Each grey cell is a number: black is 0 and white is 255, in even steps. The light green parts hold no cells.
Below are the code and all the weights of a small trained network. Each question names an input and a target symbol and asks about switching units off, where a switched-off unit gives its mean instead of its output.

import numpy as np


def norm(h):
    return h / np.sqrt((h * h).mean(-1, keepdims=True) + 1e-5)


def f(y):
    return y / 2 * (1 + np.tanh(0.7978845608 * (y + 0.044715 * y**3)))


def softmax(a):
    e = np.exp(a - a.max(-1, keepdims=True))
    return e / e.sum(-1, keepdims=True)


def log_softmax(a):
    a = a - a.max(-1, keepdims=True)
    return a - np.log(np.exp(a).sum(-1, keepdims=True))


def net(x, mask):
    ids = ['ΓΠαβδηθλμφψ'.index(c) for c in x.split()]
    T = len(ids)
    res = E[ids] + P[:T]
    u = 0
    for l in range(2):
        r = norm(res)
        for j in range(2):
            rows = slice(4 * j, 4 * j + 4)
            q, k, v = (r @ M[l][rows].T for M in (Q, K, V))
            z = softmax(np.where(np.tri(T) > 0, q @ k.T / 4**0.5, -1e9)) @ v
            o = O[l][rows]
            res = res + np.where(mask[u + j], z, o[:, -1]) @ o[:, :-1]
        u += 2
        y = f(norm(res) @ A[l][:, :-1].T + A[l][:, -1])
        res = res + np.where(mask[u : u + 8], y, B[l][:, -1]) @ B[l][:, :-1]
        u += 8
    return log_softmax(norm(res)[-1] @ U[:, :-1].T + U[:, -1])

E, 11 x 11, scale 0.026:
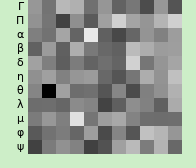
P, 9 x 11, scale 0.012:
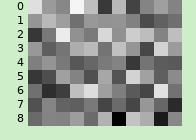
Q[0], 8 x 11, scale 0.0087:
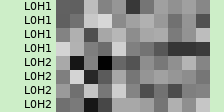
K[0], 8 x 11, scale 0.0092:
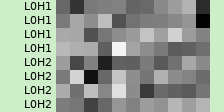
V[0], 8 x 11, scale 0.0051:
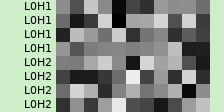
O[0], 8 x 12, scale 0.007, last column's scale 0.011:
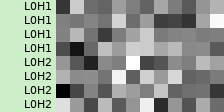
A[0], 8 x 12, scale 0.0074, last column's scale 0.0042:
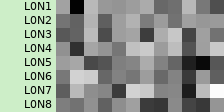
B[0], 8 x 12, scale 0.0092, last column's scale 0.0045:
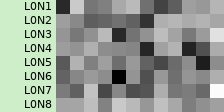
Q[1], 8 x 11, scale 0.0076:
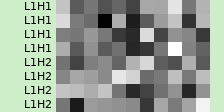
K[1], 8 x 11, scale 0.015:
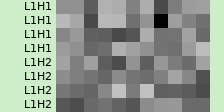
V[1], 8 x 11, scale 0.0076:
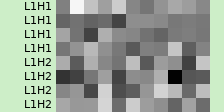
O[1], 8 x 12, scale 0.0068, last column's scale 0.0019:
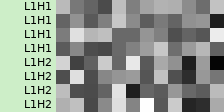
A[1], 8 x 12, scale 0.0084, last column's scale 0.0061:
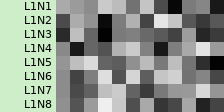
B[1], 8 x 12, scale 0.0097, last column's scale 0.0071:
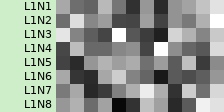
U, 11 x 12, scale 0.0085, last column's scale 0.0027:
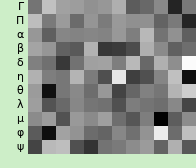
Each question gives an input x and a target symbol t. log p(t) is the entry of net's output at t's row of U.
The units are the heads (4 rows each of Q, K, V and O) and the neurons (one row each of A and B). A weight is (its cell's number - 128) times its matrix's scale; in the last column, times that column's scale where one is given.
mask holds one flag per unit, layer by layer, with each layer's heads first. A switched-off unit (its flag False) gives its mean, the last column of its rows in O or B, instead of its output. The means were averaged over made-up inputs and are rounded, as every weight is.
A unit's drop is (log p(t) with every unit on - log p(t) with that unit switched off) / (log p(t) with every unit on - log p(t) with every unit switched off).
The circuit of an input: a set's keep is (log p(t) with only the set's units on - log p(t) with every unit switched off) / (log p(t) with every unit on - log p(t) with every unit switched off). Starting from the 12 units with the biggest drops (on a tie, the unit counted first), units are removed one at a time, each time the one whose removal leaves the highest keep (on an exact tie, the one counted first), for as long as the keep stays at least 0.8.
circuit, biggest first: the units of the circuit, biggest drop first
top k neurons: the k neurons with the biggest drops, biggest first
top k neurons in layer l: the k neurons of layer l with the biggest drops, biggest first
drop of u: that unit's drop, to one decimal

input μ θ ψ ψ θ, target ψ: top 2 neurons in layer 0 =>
[L0N1; L0N7]
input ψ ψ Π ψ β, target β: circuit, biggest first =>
[L1H2; L1N8]
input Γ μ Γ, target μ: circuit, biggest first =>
[L1H2; L1N6]
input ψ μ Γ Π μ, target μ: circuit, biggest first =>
[L0H2; L1H2]
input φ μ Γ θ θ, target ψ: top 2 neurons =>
[L1N4; L0N1]
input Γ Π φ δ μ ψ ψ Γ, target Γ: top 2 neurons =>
[L0N8; L0N5]
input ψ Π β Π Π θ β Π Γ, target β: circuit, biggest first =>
[L1H2]
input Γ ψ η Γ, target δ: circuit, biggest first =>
[L1H1; L1N4]
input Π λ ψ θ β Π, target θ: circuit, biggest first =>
[L1H2; L1N6; L0N4]
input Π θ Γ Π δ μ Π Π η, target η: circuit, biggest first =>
[L1N7; L1N4]
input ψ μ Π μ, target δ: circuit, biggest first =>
[L0H2; L1H1; L1N4]
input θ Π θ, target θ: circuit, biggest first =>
[L1N6; L1H2]
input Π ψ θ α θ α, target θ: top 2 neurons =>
[L1N6; L0N6]
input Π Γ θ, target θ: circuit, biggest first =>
[L1H2]
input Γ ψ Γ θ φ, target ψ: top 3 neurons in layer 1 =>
[L1N3; L1N4; L1N1]
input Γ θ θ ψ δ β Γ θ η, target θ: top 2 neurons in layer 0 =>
[L0N6; L0N8]
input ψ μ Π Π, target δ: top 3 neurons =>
[L0N1; L0N7; L1N4]
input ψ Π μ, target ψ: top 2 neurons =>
[L0N7; L1N2]
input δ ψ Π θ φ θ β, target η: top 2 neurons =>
[L0N1; L0N6]
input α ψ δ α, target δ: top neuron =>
[L0N1]
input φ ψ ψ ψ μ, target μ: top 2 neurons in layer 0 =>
[L0N4; L0N7]
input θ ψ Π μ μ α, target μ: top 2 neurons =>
[L1N6; L0N6]
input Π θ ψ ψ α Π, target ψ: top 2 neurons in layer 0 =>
[L0N4; L0N3]
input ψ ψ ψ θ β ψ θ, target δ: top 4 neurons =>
[L0N1; L1N4; L0N7; L1N7]
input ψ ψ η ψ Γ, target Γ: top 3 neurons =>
[L0N8; L1N5; L0N5]
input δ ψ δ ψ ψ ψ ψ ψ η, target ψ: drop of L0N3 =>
0.1
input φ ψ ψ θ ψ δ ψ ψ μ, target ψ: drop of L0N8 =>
0.0
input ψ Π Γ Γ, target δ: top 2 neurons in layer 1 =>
[L1N4; L1N2]
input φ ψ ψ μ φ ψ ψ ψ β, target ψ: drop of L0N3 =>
0.2
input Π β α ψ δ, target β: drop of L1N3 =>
0.2
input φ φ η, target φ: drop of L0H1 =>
0.3
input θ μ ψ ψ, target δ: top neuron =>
[L0N7]
